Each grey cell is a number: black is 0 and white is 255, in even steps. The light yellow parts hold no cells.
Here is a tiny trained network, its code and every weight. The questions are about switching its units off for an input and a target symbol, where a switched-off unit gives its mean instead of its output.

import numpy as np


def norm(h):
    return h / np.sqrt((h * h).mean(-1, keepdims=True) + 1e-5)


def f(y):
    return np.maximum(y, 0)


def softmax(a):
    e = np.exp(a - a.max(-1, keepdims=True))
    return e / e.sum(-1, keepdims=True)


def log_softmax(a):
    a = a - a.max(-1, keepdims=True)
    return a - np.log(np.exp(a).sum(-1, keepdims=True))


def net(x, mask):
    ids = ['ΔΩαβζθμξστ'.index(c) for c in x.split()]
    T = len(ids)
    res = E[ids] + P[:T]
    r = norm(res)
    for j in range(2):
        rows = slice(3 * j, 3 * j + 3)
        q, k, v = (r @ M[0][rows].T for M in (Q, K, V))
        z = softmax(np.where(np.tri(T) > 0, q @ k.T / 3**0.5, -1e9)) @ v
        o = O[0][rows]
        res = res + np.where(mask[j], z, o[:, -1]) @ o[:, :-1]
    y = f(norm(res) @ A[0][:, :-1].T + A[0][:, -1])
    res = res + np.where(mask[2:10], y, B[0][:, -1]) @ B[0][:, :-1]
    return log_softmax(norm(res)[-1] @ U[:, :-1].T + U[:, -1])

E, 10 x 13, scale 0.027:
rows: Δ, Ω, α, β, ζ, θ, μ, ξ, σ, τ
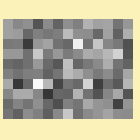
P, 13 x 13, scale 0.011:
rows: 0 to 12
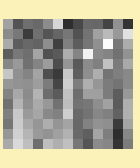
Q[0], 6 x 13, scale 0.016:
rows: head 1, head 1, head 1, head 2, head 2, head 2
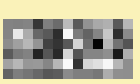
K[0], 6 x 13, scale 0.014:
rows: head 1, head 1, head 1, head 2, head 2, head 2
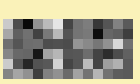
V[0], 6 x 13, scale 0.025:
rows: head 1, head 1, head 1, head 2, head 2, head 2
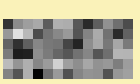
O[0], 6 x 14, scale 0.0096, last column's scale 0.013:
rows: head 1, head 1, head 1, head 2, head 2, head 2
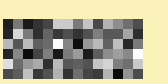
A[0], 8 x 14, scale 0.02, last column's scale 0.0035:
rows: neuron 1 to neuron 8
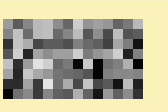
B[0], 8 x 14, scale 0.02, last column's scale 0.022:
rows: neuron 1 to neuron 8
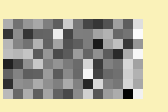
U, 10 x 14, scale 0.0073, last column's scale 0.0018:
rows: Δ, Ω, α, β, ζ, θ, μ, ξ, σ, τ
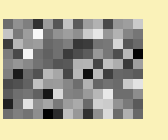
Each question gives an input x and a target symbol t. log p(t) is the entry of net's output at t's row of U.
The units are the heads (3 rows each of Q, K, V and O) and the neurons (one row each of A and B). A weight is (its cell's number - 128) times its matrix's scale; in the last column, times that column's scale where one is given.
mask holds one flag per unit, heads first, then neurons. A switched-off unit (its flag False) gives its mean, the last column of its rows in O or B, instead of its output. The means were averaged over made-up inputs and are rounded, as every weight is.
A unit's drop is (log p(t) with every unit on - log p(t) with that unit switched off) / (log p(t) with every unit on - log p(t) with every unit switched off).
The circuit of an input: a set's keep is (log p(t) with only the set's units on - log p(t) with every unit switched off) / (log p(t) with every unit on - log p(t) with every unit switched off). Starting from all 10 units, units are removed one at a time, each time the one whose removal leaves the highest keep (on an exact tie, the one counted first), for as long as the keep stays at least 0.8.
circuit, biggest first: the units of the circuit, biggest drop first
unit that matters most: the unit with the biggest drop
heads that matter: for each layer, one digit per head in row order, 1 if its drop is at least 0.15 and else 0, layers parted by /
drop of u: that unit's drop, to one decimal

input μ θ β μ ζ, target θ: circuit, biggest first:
head 2; head 1; neuron 2
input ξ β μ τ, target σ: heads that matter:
11
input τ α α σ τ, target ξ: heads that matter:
10
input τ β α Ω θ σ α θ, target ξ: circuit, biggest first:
head 1
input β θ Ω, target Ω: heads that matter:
11
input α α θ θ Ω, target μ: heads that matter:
10
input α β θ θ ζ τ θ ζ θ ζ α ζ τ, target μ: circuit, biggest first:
head 1; neuron 5; head 2
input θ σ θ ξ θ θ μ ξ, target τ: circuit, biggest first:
head 2; head 1; neuron 8
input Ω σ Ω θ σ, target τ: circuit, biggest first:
head 2; head 1
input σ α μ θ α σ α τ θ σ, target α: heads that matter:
10
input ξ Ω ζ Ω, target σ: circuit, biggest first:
neuron 7; head 2
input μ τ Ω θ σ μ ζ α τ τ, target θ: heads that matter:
11
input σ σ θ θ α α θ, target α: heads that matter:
10
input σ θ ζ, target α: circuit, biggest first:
head 1; neuron 3; head 2
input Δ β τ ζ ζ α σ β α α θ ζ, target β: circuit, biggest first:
head 1
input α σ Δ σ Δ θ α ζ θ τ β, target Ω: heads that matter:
01
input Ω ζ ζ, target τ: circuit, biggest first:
head 2; head 1
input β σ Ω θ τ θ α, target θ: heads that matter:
00
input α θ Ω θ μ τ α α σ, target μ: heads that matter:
10
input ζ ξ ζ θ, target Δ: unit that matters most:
head 2
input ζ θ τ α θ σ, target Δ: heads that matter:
11
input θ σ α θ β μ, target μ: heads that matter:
00
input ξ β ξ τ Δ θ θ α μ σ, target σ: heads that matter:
11
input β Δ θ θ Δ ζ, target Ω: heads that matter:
10
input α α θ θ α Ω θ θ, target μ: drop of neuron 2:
0.1
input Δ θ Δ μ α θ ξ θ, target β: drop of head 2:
0.3
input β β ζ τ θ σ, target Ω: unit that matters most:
head 1
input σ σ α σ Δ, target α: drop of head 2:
0.1
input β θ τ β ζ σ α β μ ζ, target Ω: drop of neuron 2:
0.0
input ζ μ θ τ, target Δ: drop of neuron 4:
0.1
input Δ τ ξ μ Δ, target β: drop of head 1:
0.2
